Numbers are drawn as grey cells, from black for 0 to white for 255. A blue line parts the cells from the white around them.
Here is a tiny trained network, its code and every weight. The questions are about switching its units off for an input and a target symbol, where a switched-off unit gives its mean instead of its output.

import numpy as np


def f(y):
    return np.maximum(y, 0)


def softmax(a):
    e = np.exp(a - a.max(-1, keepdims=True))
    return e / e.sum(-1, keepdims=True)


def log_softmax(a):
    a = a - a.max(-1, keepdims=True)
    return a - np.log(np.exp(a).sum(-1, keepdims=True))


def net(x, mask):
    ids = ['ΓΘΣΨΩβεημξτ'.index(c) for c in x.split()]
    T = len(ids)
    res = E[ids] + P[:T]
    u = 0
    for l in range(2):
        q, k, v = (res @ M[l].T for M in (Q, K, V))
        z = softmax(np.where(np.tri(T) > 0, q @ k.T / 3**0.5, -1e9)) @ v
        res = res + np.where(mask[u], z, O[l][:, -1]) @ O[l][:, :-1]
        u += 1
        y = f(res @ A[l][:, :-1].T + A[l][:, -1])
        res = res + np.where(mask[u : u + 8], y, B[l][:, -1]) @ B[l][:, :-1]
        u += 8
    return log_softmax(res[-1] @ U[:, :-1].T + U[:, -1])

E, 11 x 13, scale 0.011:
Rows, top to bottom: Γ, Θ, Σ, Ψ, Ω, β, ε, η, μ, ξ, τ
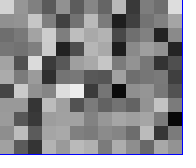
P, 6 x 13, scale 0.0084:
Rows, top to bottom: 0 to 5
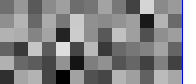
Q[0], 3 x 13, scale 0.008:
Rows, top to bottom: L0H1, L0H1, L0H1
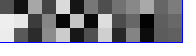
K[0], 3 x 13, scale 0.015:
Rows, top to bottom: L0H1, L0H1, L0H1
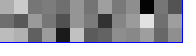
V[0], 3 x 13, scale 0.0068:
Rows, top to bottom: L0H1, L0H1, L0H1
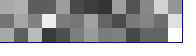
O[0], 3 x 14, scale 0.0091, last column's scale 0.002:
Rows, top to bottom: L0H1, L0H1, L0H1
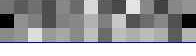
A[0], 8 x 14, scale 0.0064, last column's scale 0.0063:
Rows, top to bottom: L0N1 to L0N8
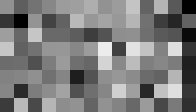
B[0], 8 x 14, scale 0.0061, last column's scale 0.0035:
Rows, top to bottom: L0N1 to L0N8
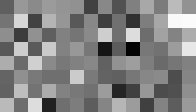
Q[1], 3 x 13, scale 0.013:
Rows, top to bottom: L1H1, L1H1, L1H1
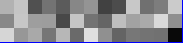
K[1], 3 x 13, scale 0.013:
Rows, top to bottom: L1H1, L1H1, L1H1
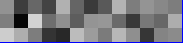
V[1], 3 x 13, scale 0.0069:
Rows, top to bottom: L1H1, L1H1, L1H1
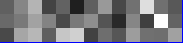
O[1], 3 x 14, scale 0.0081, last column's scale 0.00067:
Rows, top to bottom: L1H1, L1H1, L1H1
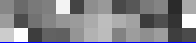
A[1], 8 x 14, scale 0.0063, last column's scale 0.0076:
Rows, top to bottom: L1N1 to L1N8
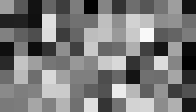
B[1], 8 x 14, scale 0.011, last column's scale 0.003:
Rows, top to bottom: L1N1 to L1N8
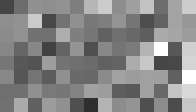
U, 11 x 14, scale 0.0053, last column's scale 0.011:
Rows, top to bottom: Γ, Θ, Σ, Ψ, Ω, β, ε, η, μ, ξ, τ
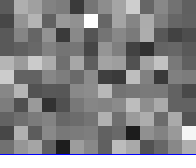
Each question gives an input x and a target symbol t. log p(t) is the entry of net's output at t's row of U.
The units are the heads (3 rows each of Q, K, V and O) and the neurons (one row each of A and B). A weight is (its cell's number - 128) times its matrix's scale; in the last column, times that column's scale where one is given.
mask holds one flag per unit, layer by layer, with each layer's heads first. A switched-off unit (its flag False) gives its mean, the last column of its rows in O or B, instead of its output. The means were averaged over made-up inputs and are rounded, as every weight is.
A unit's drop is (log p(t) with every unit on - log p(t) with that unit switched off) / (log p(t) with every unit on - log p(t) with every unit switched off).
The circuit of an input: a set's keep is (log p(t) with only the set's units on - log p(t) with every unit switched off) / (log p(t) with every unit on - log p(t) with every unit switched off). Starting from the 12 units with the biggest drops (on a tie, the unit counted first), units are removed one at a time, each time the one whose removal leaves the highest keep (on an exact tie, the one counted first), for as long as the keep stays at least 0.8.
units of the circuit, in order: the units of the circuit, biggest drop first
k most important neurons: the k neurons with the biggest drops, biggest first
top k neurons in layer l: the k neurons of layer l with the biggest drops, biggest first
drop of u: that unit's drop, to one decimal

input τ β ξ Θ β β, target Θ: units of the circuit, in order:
[L0H1; L1H1]
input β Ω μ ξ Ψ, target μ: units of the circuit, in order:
[L1N1; L0H1]
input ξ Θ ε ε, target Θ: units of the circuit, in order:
[L0H1; L1H1]
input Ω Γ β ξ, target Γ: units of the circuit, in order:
[L1N8; L0H1]
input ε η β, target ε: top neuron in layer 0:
[L0N8]
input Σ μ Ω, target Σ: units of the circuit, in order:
[L0H1; L1N5]
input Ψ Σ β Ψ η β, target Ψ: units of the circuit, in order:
[L1H1; L0H1]
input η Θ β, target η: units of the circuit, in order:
[L1N4; L0H1]
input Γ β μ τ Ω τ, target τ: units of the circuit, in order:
[L1H1; L1N2]
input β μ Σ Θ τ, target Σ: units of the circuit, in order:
[L0H1; L1N5; L1H1]
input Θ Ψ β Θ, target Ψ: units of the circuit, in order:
[L0H1; L1H1]
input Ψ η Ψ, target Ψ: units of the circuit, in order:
[L0H1; L1H1]
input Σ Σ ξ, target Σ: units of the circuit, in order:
[L0H1; L1N5]
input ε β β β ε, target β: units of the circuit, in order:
[L0H1]
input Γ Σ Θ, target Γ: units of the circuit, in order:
[L0H1; L1N8]
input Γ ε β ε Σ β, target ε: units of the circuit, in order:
[L1H1; L0H1]
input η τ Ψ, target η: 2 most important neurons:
[L1N4; L1N6]
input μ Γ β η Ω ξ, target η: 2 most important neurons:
[L1N4; L0N4]
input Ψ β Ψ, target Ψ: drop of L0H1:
1.0
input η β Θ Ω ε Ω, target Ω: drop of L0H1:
1.0
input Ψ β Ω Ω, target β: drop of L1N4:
0.1
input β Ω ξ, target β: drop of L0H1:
0.8
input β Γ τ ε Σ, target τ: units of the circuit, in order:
[L1H1]
